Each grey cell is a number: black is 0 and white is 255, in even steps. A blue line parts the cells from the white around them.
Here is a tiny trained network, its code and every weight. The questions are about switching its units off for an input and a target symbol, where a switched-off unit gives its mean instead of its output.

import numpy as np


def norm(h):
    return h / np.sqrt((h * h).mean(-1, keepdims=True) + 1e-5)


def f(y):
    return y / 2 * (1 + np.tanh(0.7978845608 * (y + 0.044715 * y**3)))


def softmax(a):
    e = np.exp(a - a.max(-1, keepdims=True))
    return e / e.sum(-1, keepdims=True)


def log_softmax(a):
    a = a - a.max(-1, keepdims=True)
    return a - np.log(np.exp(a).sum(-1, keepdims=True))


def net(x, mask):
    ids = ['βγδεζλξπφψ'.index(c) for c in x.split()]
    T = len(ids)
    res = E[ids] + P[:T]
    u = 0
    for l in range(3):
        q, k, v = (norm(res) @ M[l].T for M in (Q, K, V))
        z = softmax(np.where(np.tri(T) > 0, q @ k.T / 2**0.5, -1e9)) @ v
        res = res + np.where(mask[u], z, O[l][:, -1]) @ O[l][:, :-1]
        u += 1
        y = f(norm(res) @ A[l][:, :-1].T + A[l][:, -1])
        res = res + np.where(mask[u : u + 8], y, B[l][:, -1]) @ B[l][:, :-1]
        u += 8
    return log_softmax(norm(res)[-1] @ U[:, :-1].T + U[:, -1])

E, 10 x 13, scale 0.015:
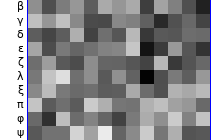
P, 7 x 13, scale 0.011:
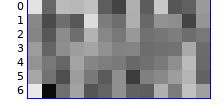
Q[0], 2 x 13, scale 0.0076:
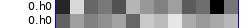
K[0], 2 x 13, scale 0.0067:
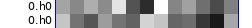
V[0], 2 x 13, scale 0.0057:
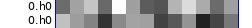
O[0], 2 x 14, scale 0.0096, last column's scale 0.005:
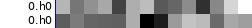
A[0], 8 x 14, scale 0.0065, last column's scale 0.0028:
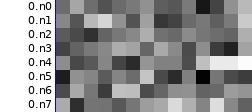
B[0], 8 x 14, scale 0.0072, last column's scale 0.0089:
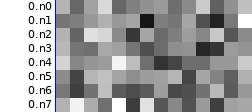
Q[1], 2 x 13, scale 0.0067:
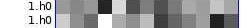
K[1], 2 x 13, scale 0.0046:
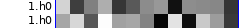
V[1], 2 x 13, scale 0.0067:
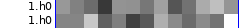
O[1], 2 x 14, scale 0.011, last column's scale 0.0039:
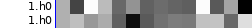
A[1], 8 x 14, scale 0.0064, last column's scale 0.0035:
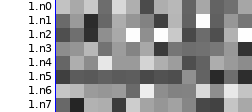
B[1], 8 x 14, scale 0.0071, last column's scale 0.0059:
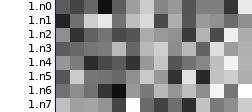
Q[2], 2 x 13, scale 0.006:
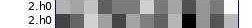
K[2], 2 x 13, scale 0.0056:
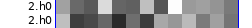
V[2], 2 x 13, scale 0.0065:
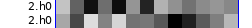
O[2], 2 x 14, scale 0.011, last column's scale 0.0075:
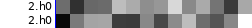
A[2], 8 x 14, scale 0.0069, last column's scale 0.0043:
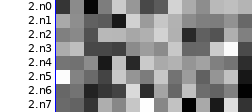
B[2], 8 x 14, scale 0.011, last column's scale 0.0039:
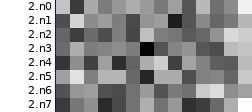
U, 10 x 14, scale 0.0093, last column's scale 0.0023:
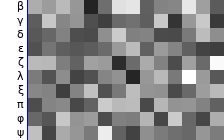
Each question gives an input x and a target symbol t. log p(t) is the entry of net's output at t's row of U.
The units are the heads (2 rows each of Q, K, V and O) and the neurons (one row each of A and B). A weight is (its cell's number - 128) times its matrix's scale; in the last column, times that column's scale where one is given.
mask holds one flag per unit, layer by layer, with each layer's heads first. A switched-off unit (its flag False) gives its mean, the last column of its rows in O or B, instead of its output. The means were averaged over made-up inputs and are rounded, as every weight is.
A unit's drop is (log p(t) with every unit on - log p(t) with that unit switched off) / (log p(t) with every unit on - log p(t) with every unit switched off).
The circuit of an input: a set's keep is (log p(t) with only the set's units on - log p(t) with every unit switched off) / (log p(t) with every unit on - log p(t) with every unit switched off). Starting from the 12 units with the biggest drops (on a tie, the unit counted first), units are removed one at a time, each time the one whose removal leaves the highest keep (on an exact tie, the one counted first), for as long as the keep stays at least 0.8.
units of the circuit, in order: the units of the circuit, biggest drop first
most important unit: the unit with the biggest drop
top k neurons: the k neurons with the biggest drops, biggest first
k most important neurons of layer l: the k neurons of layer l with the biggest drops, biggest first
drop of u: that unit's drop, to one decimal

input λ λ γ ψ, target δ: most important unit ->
1.n2
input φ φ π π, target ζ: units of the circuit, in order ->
2.n5, 0.n7
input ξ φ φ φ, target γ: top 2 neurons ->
2.n3, 0.n7
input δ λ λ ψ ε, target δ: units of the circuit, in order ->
1.h0, 1.n2
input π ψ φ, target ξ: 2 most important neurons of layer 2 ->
2.n5, 2.n4
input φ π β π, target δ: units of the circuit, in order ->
1.h0, 1.n2, 2.n7
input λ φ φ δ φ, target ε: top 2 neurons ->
2.n4, 1.n0
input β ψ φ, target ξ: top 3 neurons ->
0.n4, 0.n3, 2.n5
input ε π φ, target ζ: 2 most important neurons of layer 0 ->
0.n1, 0.n4
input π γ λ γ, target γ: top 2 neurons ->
0.n1, 1.n5
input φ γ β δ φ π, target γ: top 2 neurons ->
0.n7, 2.n3
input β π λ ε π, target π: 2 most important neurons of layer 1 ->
1.n6, 1.n0
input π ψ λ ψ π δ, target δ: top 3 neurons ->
2.n7, 1.n4, 2.n2
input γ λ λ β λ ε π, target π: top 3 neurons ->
0.n7, 2.n4, 0.n1
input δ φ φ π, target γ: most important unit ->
2.n3
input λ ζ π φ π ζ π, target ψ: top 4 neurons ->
2.n0, 1.n6, 1.n1, 0.n7
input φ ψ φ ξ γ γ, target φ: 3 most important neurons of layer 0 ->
0.n1, 0.n4, 0.n7
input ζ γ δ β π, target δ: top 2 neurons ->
1.n1, 0.n2
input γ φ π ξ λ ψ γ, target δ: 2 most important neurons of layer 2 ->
2.n7, 2.n2
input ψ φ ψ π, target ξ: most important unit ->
0.n7
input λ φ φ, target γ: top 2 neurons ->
0.n7, 2.n3
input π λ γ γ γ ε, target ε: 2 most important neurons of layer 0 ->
0.n0, 0.n1
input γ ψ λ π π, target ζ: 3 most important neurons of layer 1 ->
1.n1, 1.n4, 1.n5
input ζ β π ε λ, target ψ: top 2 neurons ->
0.n1, 0.n7
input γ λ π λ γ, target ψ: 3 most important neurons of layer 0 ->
0.n7, 0.n1, 0.n0
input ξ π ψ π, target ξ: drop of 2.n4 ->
0.2
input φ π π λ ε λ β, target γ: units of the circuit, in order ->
2.h0
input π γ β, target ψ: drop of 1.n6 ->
0.2
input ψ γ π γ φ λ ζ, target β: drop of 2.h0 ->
0.0
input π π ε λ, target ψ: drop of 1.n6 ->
0.1
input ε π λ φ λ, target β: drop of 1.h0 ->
0.1
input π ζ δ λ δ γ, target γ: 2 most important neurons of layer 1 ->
1.n6, 1.n5
